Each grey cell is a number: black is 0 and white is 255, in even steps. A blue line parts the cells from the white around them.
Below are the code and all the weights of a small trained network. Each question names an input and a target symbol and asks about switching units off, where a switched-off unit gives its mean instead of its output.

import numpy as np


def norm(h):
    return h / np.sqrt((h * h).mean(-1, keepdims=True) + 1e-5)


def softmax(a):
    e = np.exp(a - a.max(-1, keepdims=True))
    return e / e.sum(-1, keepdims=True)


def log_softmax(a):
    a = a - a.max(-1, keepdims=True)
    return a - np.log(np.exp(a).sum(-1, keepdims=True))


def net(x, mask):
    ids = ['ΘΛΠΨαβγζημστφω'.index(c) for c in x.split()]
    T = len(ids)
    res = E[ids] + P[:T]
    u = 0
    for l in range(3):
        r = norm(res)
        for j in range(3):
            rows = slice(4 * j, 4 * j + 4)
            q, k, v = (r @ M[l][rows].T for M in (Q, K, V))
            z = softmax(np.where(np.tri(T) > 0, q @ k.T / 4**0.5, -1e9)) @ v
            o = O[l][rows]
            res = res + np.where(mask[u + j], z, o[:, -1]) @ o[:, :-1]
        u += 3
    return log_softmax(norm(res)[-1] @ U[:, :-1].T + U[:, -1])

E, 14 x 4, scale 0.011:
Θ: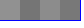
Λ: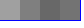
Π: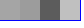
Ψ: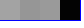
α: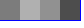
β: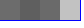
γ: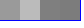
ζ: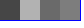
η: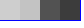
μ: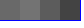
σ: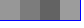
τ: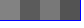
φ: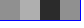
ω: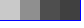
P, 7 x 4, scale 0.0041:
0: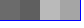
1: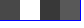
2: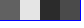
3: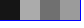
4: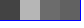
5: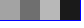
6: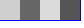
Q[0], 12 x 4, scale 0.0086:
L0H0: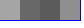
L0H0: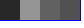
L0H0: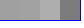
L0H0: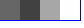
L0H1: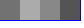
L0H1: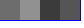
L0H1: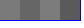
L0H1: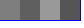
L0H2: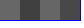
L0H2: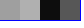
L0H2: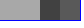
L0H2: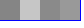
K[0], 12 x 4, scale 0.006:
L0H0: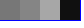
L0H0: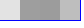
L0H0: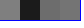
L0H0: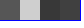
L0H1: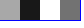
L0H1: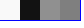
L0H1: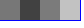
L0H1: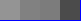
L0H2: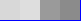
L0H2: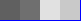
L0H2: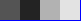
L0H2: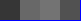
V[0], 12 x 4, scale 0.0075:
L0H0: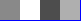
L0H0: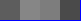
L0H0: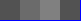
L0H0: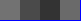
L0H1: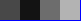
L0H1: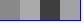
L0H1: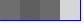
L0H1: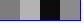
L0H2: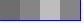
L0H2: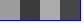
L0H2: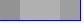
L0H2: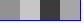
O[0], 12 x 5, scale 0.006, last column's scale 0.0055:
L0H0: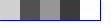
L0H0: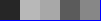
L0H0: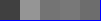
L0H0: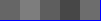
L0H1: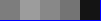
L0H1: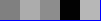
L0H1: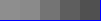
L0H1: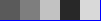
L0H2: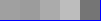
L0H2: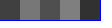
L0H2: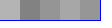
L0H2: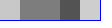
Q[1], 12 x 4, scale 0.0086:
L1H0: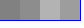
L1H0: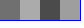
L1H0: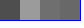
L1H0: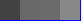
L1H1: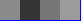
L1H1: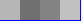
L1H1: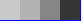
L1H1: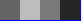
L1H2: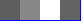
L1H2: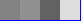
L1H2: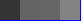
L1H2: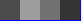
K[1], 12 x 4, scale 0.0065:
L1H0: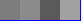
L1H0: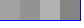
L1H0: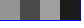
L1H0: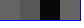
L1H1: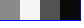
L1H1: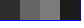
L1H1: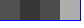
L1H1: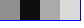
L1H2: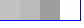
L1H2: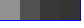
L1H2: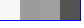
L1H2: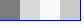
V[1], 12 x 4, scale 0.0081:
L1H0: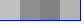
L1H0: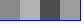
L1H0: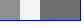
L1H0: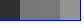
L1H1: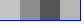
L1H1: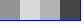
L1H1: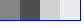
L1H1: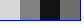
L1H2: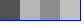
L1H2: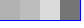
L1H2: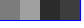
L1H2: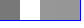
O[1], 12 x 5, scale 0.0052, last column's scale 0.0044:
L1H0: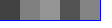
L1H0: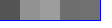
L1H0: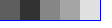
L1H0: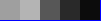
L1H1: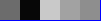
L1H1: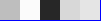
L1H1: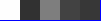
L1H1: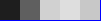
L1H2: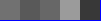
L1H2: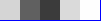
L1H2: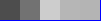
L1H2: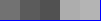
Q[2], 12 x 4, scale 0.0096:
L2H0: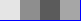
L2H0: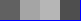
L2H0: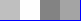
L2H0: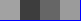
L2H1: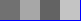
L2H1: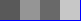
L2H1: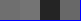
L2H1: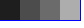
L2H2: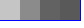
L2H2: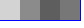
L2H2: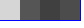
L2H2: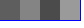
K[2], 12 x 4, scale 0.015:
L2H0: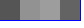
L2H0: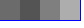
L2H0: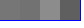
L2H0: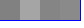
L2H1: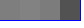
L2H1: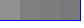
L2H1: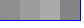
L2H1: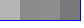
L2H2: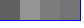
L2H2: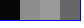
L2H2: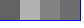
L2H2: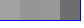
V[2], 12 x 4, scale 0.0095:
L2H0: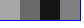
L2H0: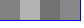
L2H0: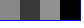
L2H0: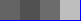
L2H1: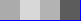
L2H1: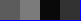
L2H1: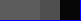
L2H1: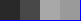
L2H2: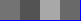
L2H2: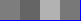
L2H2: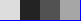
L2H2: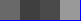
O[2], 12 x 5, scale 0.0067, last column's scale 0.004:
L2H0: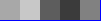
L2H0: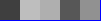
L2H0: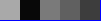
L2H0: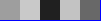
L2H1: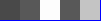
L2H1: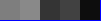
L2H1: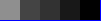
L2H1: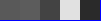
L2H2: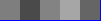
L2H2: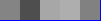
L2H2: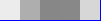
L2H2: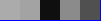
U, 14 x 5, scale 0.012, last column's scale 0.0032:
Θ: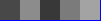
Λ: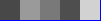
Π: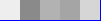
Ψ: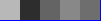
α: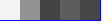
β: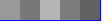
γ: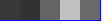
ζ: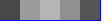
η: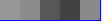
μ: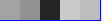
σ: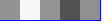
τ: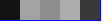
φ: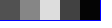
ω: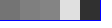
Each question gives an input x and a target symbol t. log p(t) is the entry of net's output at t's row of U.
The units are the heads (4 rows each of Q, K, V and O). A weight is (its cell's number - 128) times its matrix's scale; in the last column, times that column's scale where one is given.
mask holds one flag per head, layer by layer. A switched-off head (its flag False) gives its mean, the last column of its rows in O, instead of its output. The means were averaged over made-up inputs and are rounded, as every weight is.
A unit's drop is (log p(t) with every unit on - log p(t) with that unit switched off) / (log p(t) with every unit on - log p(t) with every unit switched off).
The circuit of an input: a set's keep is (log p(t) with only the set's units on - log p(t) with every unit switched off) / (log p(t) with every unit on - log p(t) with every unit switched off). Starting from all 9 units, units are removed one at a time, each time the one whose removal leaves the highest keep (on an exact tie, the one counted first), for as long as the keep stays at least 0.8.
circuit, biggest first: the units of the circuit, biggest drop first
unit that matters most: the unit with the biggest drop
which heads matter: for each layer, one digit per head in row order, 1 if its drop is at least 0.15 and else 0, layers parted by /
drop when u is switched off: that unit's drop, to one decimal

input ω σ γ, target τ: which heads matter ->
000 / 010 / 000
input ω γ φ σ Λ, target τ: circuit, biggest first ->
[L1H1, L2H2, L0H2]
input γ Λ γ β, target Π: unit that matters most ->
L0H0
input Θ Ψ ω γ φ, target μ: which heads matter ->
110 / 010 / 000
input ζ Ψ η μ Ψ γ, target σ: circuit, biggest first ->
[L1H1, L2H1]
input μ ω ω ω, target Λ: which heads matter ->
000 / 000 / 000
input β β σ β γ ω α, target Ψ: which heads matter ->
000 / 010 / 000
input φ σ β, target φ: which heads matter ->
010 / 010 / 000
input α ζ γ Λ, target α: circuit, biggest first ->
[L1H1, L0H1, L1H2, L0H0]
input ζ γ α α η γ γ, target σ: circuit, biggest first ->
[L1H1, L2H0]
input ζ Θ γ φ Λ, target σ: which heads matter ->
000 / 011 / 000
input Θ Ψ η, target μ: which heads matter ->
010 / 010 / 000
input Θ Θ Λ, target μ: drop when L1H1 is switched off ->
0.2
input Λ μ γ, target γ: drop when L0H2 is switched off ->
0.1
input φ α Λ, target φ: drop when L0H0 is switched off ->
0.1
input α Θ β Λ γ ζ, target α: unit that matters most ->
L0H1
